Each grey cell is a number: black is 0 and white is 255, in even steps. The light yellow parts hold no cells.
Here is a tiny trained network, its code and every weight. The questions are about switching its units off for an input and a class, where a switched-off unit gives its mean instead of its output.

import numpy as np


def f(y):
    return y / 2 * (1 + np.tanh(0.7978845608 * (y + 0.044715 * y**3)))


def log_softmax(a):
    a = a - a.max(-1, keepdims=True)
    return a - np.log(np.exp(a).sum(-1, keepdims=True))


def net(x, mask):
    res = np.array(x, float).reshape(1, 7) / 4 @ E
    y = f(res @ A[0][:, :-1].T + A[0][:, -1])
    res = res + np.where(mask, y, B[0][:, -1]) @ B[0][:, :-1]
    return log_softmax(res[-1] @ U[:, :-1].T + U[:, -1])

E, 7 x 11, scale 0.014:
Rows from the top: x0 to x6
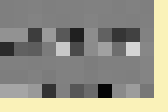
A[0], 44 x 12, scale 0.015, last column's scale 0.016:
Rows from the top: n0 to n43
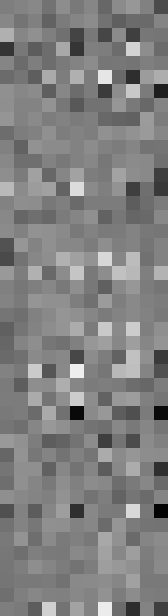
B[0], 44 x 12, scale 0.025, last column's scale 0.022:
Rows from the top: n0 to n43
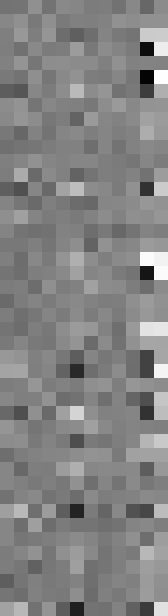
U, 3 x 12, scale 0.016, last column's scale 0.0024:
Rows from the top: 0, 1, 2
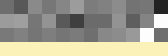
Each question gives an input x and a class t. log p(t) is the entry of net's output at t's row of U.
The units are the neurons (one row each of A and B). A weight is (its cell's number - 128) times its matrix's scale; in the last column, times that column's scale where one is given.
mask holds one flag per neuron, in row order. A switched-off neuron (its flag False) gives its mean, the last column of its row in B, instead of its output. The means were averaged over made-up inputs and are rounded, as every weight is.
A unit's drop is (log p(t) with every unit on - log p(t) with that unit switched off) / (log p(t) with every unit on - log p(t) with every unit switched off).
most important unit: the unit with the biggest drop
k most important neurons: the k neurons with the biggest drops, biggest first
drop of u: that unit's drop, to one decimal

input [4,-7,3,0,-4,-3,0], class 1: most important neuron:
(n18)
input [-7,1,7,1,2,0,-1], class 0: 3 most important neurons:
(n29 n26 n36)
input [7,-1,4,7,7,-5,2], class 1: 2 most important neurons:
(n36 n13)
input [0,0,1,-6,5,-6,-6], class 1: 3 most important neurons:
(n43 n29 n19)
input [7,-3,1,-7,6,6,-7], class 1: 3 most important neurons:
(n43 n29 n19)
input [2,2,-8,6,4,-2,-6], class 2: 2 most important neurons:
(n18 n23)
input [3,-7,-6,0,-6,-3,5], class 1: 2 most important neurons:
(n26 n13)
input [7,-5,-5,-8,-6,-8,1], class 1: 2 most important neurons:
(n26 n29)
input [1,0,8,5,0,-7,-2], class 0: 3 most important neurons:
(n29 n26 n3)
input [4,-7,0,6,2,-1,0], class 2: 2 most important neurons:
(n5 n19)
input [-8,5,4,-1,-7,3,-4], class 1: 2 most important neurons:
(n43 n13)
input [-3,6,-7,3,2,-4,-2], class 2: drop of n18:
0.2
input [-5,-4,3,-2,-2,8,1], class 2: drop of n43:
0.3
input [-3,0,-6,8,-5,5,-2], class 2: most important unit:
n18
